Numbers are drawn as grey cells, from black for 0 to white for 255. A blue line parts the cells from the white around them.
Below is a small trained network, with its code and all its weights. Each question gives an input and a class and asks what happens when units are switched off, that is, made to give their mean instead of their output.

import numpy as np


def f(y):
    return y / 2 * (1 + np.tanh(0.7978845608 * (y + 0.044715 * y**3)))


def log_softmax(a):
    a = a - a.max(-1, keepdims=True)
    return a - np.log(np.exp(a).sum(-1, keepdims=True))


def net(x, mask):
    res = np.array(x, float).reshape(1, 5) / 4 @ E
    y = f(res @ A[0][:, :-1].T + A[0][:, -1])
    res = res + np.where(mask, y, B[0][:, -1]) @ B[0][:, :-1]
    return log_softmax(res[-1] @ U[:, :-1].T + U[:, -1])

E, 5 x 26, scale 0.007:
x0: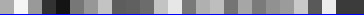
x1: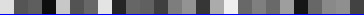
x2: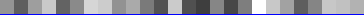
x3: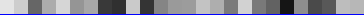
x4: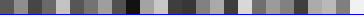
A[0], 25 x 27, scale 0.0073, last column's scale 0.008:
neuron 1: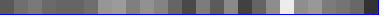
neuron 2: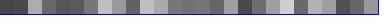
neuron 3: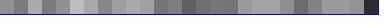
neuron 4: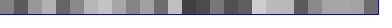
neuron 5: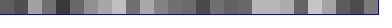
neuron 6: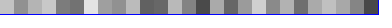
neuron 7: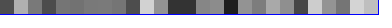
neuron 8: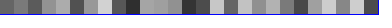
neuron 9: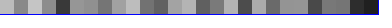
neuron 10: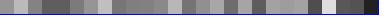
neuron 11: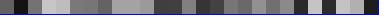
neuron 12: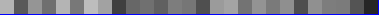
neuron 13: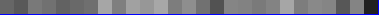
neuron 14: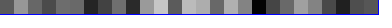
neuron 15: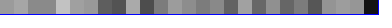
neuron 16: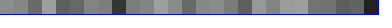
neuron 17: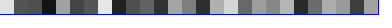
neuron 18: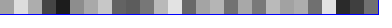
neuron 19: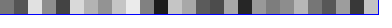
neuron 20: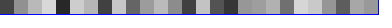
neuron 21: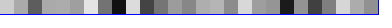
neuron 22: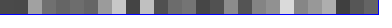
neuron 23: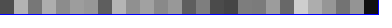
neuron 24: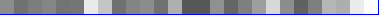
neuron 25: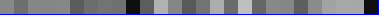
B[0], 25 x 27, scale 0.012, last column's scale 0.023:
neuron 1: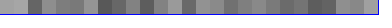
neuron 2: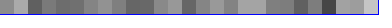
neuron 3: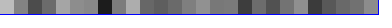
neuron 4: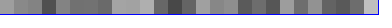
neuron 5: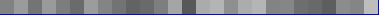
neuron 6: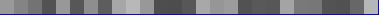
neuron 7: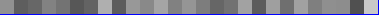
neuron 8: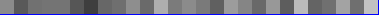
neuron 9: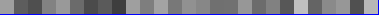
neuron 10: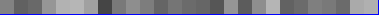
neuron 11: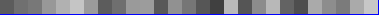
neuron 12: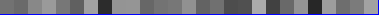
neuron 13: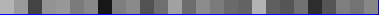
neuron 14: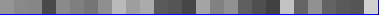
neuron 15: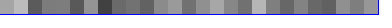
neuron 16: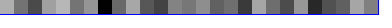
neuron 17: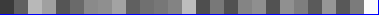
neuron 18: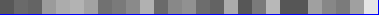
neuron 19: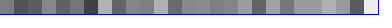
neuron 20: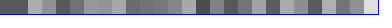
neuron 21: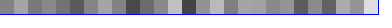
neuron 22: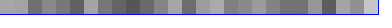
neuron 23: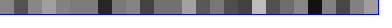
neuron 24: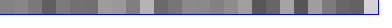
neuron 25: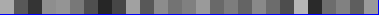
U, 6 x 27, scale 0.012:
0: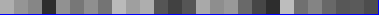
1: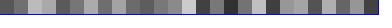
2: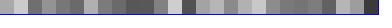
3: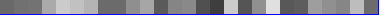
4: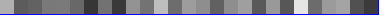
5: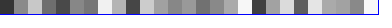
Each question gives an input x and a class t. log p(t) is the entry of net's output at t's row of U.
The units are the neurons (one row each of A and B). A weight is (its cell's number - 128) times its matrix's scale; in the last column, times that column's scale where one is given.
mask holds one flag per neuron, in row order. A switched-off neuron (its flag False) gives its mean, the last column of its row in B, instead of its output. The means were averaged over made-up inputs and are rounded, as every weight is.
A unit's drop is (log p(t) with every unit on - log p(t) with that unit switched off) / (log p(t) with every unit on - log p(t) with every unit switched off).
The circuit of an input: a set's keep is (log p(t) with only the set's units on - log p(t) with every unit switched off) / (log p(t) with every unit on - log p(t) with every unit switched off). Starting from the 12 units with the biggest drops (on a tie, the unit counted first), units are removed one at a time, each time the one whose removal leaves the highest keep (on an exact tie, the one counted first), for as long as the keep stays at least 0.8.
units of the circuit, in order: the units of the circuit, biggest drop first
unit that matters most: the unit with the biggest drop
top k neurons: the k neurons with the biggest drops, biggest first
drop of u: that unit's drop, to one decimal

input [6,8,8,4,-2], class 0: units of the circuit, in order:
[neuron 6]
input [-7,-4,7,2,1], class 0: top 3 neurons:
[neuron 4; neuron 18; neuron 6]
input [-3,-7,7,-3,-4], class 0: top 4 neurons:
[neuron 4; neuron 6; neuron 17; neuron 24]
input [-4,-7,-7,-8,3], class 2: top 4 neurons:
[neuron 22; neuron 17; neuron 2; neuron 4]
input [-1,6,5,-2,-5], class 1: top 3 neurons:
[neuron 17; neuron 14; neuron 12]
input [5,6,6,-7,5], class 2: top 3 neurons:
[neuron 5; neuron 2; neuron 22]
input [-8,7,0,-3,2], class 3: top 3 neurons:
[neuron 11; neuron 20; neuron 23]
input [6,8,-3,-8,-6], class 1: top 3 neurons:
[neuron 17; neuron 21; neuron 12]
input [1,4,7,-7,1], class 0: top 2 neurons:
[neuron 4; neuron 24]
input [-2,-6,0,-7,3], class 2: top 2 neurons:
[neuron 17; neuron 22]
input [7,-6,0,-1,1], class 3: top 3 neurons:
[neuron 18; neuron 17; neuron 10]
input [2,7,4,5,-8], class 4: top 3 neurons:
[neuron 9; neuron 19; neuron 20]
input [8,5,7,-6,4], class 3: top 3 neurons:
[neuron 18; neuron 10; neuron 14]
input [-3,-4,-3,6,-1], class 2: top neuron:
[neuron 17]
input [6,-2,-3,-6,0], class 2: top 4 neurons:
[neuron 2; neuron 11; neuron 22; neuron 5]
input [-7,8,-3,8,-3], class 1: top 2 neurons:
[neuron 17; neuron 12]
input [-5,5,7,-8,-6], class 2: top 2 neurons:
[neuron 22; neuron 5]
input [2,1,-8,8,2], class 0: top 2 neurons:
[neuron 14; neuron 22]
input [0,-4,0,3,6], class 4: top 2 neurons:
[neuron 17; neuron 7]
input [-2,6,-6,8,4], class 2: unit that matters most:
neuron 21
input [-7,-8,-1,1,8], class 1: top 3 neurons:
[neuron 20; neuron 23; neuron 19]
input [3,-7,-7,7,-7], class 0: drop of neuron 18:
0.0
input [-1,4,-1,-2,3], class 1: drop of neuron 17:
0.3
